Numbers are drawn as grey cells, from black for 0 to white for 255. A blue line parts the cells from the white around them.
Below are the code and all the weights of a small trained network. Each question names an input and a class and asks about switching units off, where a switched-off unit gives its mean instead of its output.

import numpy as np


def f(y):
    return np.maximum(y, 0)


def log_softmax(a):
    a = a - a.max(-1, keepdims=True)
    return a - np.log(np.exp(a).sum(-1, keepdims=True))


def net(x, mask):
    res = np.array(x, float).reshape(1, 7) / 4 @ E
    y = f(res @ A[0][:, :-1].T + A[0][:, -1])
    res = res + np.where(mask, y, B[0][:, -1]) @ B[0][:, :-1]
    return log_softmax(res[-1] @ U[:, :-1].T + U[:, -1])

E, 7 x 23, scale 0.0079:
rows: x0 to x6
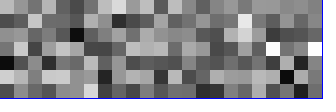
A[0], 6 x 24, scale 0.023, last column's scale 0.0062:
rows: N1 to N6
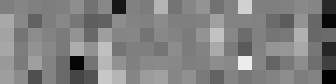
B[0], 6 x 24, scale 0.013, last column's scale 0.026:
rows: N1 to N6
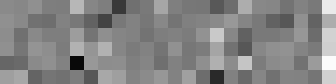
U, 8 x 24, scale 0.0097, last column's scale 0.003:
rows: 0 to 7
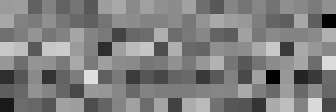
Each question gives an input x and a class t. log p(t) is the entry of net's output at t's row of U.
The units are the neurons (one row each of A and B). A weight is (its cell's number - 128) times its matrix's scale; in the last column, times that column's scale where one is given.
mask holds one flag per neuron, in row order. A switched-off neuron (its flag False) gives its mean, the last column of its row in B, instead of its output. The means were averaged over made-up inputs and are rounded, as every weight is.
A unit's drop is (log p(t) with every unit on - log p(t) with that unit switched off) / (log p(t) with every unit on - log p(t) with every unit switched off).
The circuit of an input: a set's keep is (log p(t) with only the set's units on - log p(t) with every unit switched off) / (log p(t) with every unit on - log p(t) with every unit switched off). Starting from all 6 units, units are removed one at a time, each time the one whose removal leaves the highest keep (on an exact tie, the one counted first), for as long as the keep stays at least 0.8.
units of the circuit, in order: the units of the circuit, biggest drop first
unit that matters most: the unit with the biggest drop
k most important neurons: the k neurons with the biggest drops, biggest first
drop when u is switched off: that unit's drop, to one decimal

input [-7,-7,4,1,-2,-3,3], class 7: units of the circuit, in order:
N1; N5; N6; N4
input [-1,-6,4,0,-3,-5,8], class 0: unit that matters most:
N6
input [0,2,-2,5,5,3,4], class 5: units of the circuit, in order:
N5; N1; N3
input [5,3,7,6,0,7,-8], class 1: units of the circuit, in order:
N2; N5; N6
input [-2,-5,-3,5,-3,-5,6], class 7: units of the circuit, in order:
N1; N4
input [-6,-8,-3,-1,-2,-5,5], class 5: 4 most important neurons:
N3; N1; N5; N6
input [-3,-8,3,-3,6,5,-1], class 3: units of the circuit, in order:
N5; N2
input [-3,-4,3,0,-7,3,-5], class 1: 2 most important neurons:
N2; N3
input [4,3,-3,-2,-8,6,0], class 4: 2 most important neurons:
N4; N3
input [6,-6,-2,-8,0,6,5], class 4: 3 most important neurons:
N4; N3; N5
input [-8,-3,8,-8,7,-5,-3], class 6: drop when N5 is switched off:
0.8
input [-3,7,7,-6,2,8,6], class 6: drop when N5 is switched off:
0.8
